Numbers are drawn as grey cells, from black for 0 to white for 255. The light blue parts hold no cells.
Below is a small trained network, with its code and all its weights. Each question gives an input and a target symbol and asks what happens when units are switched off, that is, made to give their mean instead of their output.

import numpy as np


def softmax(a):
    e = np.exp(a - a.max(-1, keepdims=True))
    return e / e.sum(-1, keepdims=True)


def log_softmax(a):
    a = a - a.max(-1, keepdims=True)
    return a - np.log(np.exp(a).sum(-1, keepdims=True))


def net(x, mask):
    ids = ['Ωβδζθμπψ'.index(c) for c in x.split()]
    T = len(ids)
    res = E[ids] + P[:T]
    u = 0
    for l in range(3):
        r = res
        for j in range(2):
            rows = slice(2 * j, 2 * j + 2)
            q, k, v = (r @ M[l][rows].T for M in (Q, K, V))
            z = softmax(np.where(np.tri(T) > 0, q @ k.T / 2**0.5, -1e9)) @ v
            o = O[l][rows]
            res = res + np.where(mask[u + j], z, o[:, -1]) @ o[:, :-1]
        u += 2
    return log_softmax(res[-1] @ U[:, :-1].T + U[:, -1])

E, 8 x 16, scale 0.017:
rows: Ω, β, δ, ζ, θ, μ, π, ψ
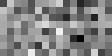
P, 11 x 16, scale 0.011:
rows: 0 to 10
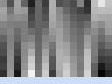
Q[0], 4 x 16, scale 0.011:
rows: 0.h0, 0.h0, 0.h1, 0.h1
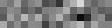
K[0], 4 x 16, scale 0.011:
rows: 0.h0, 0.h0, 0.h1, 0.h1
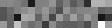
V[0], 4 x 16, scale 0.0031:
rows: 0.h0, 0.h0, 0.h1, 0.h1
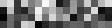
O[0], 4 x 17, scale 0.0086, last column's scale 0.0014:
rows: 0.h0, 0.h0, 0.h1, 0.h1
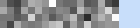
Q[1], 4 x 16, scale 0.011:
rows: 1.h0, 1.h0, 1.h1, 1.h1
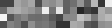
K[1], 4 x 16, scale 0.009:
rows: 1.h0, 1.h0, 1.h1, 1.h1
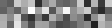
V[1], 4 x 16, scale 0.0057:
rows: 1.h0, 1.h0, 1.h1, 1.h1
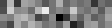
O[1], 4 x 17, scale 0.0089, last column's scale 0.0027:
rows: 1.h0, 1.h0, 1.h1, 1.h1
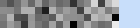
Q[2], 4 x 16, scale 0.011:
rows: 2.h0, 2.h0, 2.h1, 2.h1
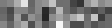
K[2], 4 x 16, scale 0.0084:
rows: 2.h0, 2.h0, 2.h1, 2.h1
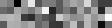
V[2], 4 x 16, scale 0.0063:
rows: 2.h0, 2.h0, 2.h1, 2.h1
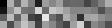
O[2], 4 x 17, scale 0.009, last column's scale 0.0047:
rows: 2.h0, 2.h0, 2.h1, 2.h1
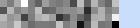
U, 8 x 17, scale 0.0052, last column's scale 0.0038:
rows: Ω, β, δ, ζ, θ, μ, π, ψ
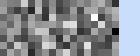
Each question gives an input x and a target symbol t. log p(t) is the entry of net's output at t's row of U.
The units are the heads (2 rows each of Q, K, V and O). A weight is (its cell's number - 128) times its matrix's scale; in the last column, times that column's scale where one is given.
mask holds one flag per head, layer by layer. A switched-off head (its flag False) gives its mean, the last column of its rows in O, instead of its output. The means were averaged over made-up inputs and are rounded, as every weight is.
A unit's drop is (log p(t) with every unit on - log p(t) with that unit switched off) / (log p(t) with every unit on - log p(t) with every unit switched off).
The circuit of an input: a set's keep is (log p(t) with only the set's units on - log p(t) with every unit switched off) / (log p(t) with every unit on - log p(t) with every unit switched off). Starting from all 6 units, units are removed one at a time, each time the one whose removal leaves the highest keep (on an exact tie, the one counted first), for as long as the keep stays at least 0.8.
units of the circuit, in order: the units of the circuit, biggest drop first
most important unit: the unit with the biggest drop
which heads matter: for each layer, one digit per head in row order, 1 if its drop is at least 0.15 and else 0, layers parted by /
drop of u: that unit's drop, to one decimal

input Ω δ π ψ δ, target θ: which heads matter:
10 / 11 / 01
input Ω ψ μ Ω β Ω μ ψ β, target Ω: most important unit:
2.h0
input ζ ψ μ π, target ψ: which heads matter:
00 / 00 / 01
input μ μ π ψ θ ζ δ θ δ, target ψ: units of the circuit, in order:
[1.h1; 2.h1]
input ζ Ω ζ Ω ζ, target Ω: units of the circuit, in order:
[0.h1; 2.h0]
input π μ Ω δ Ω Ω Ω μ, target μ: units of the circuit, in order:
[1.h1; 2.h1]
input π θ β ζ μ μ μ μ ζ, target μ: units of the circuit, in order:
[0.h1; 1.h1; 2.h1]
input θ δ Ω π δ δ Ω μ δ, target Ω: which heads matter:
00 / 01 / 10
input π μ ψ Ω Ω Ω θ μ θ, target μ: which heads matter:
10 / 01 / 01
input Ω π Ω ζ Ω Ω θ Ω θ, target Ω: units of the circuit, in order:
[2.h0; 1.h0]
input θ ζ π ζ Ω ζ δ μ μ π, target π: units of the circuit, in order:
[1.h1; 2.h0; 1.h0]
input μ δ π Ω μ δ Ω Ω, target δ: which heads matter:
11 / 10 / 00
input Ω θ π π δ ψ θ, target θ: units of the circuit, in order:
[0.h0; 2.h1; 1.h0]
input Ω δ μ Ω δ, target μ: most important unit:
1.h1
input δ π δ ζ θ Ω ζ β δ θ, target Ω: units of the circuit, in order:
[1.h0; 2.h0; 0.h0]
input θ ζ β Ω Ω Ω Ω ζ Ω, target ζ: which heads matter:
00 / 10 / 00
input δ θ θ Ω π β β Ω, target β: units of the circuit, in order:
[1.h0; 2.h0; 0.h0]
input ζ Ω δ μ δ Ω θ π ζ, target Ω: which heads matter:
11 / 00 / 10
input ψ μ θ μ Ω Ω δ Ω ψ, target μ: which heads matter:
00 / 11 / 01
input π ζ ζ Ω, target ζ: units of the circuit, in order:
[1.h0]
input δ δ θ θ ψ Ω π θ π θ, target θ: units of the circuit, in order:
[2.h1; 0.h0]
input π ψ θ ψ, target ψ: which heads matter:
00 / 10 / 01
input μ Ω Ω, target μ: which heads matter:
00 / 01 / 01
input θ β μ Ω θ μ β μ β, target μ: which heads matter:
11 / 11 / 01
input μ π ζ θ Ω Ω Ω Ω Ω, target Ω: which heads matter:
00 / 10 / 10
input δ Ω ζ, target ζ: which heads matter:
00 / 10 / 10
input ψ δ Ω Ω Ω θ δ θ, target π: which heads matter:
00 / 11 / 10
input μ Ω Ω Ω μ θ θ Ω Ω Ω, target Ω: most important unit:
1.h0
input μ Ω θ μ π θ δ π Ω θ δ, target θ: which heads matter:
10 / 01 / 01
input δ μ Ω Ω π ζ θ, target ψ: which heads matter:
10 / 00 / 01
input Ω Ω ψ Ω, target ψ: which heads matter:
00 / 00 / 01
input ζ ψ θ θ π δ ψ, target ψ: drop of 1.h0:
0.2
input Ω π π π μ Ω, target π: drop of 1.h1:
0.1
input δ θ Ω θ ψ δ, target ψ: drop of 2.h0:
0.0
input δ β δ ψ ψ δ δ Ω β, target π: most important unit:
1.h1
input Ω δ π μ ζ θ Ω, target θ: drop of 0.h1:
0.2
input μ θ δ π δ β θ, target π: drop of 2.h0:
0.5
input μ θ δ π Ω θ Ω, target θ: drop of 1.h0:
0.2
